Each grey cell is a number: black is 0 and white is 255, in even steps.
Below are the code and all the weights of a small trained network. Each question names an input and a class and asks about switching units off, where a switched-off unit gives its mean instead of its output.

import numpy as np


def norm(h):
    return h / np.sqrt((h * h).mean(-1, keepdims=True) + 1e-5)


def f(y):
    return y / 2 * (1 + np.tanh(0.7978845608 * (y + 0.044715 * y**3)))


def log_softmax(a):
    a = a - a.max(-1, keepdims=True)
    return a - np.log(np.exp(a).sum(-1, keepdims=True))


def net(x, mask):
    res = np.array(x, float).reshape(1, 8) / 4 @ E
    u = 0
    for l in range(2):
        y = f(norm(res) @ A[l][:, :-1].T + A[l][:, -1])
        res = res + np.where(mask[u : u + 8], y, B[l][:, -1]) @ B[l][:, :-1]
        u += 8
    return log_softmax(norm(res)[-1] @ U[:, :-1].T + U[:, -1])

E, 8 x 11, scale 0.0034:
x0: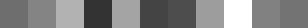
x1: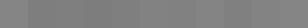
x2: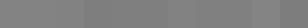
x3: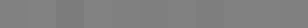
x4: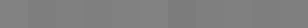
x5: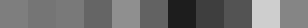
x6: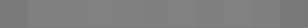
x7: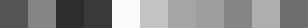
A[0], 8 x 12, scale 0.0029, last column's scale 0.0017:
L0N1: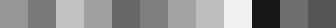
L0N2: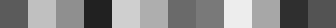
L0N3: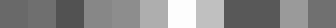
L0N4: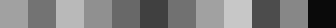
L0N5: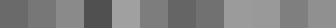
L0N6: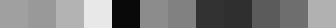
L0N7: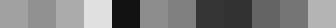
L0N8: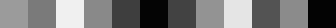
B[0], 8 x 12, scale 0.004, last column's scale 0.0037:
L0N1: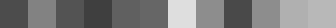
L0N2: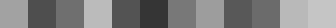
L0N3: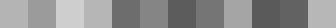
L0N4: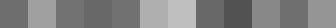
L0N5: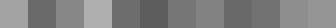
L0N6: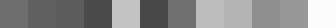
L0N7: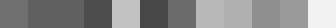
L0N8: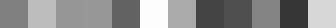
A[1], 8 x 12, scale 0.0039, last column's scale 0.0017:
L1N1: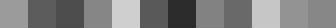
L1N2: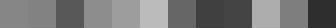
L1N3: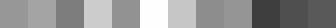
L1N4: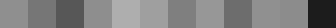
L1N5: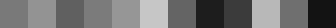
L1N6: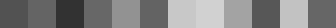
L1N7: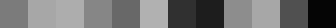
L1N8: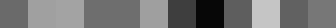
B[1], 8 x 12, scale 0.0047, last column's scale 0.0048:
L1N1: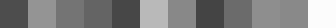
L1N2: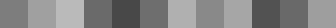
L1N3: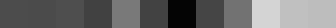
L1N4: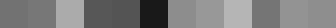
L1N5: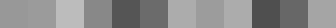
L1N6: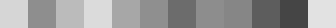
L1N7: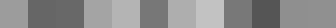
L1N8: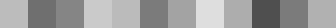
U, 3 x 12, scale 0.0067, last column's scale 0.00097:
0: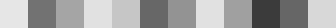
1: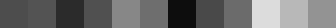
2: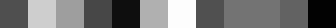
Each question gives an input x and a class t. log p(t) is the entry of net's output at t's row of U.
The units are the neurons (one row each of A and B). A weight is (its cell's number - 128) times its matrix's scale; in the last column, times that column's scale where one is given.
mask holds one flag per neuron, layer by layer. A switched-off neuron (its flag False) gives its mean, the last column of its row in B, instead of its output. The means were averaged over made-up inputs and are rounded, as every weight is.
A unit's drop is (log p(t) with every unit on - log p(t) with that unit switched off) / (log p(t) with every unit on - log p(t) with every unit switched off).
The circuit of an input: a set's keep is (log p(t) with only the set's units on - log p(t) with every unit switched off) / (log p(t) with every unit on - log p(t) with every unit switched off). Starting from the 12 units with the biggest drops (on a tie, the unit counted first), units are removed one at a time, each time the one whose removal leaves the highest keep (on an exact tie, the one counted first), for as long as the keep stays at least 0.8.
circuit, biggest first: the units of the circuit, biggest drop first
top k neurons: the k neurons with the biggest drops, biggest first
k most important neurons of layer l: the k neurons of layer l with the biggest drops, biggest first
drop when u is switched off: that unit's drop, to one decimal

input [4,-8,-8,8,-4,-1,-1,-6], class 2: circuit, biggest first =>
(L0N8)
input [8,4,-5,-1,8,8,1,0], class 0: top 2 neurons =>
(L1N8 L0N6)
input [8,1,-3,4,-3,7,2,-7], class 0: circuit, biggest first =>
(L0N8 L1N8)
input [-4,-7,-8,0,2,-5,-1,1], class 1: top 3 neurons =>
(L1N3 L0N3 L0N2)
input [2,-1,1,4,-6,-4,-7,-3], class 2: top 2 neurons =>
(L0N1 L0N8)
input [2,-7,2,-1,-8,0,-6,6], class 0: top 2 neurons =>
(L1N6 L1N3)
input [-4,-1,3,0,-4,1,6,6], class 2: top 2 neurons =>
(L1N2 L1N5)
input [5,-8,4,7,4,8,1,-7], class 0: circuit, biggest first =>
(L0N8 L1N8)
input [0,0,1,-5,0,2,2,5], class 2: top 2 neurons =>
(L0N6 L0N7)
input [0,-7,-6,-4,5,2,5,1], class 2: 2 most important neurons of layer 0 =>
(L0N6 L0N7)
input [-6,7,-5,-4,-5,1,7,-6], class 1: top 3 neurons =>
(L1N8 L1N1 L1N5)
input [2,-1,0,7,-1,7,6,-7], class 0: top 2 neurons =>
(L0N8 L1N8)
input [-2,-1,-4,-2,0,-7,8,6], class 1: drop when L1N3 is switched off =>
1.7
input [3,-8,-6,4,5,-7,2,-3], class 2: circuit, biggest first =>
(L0N1)
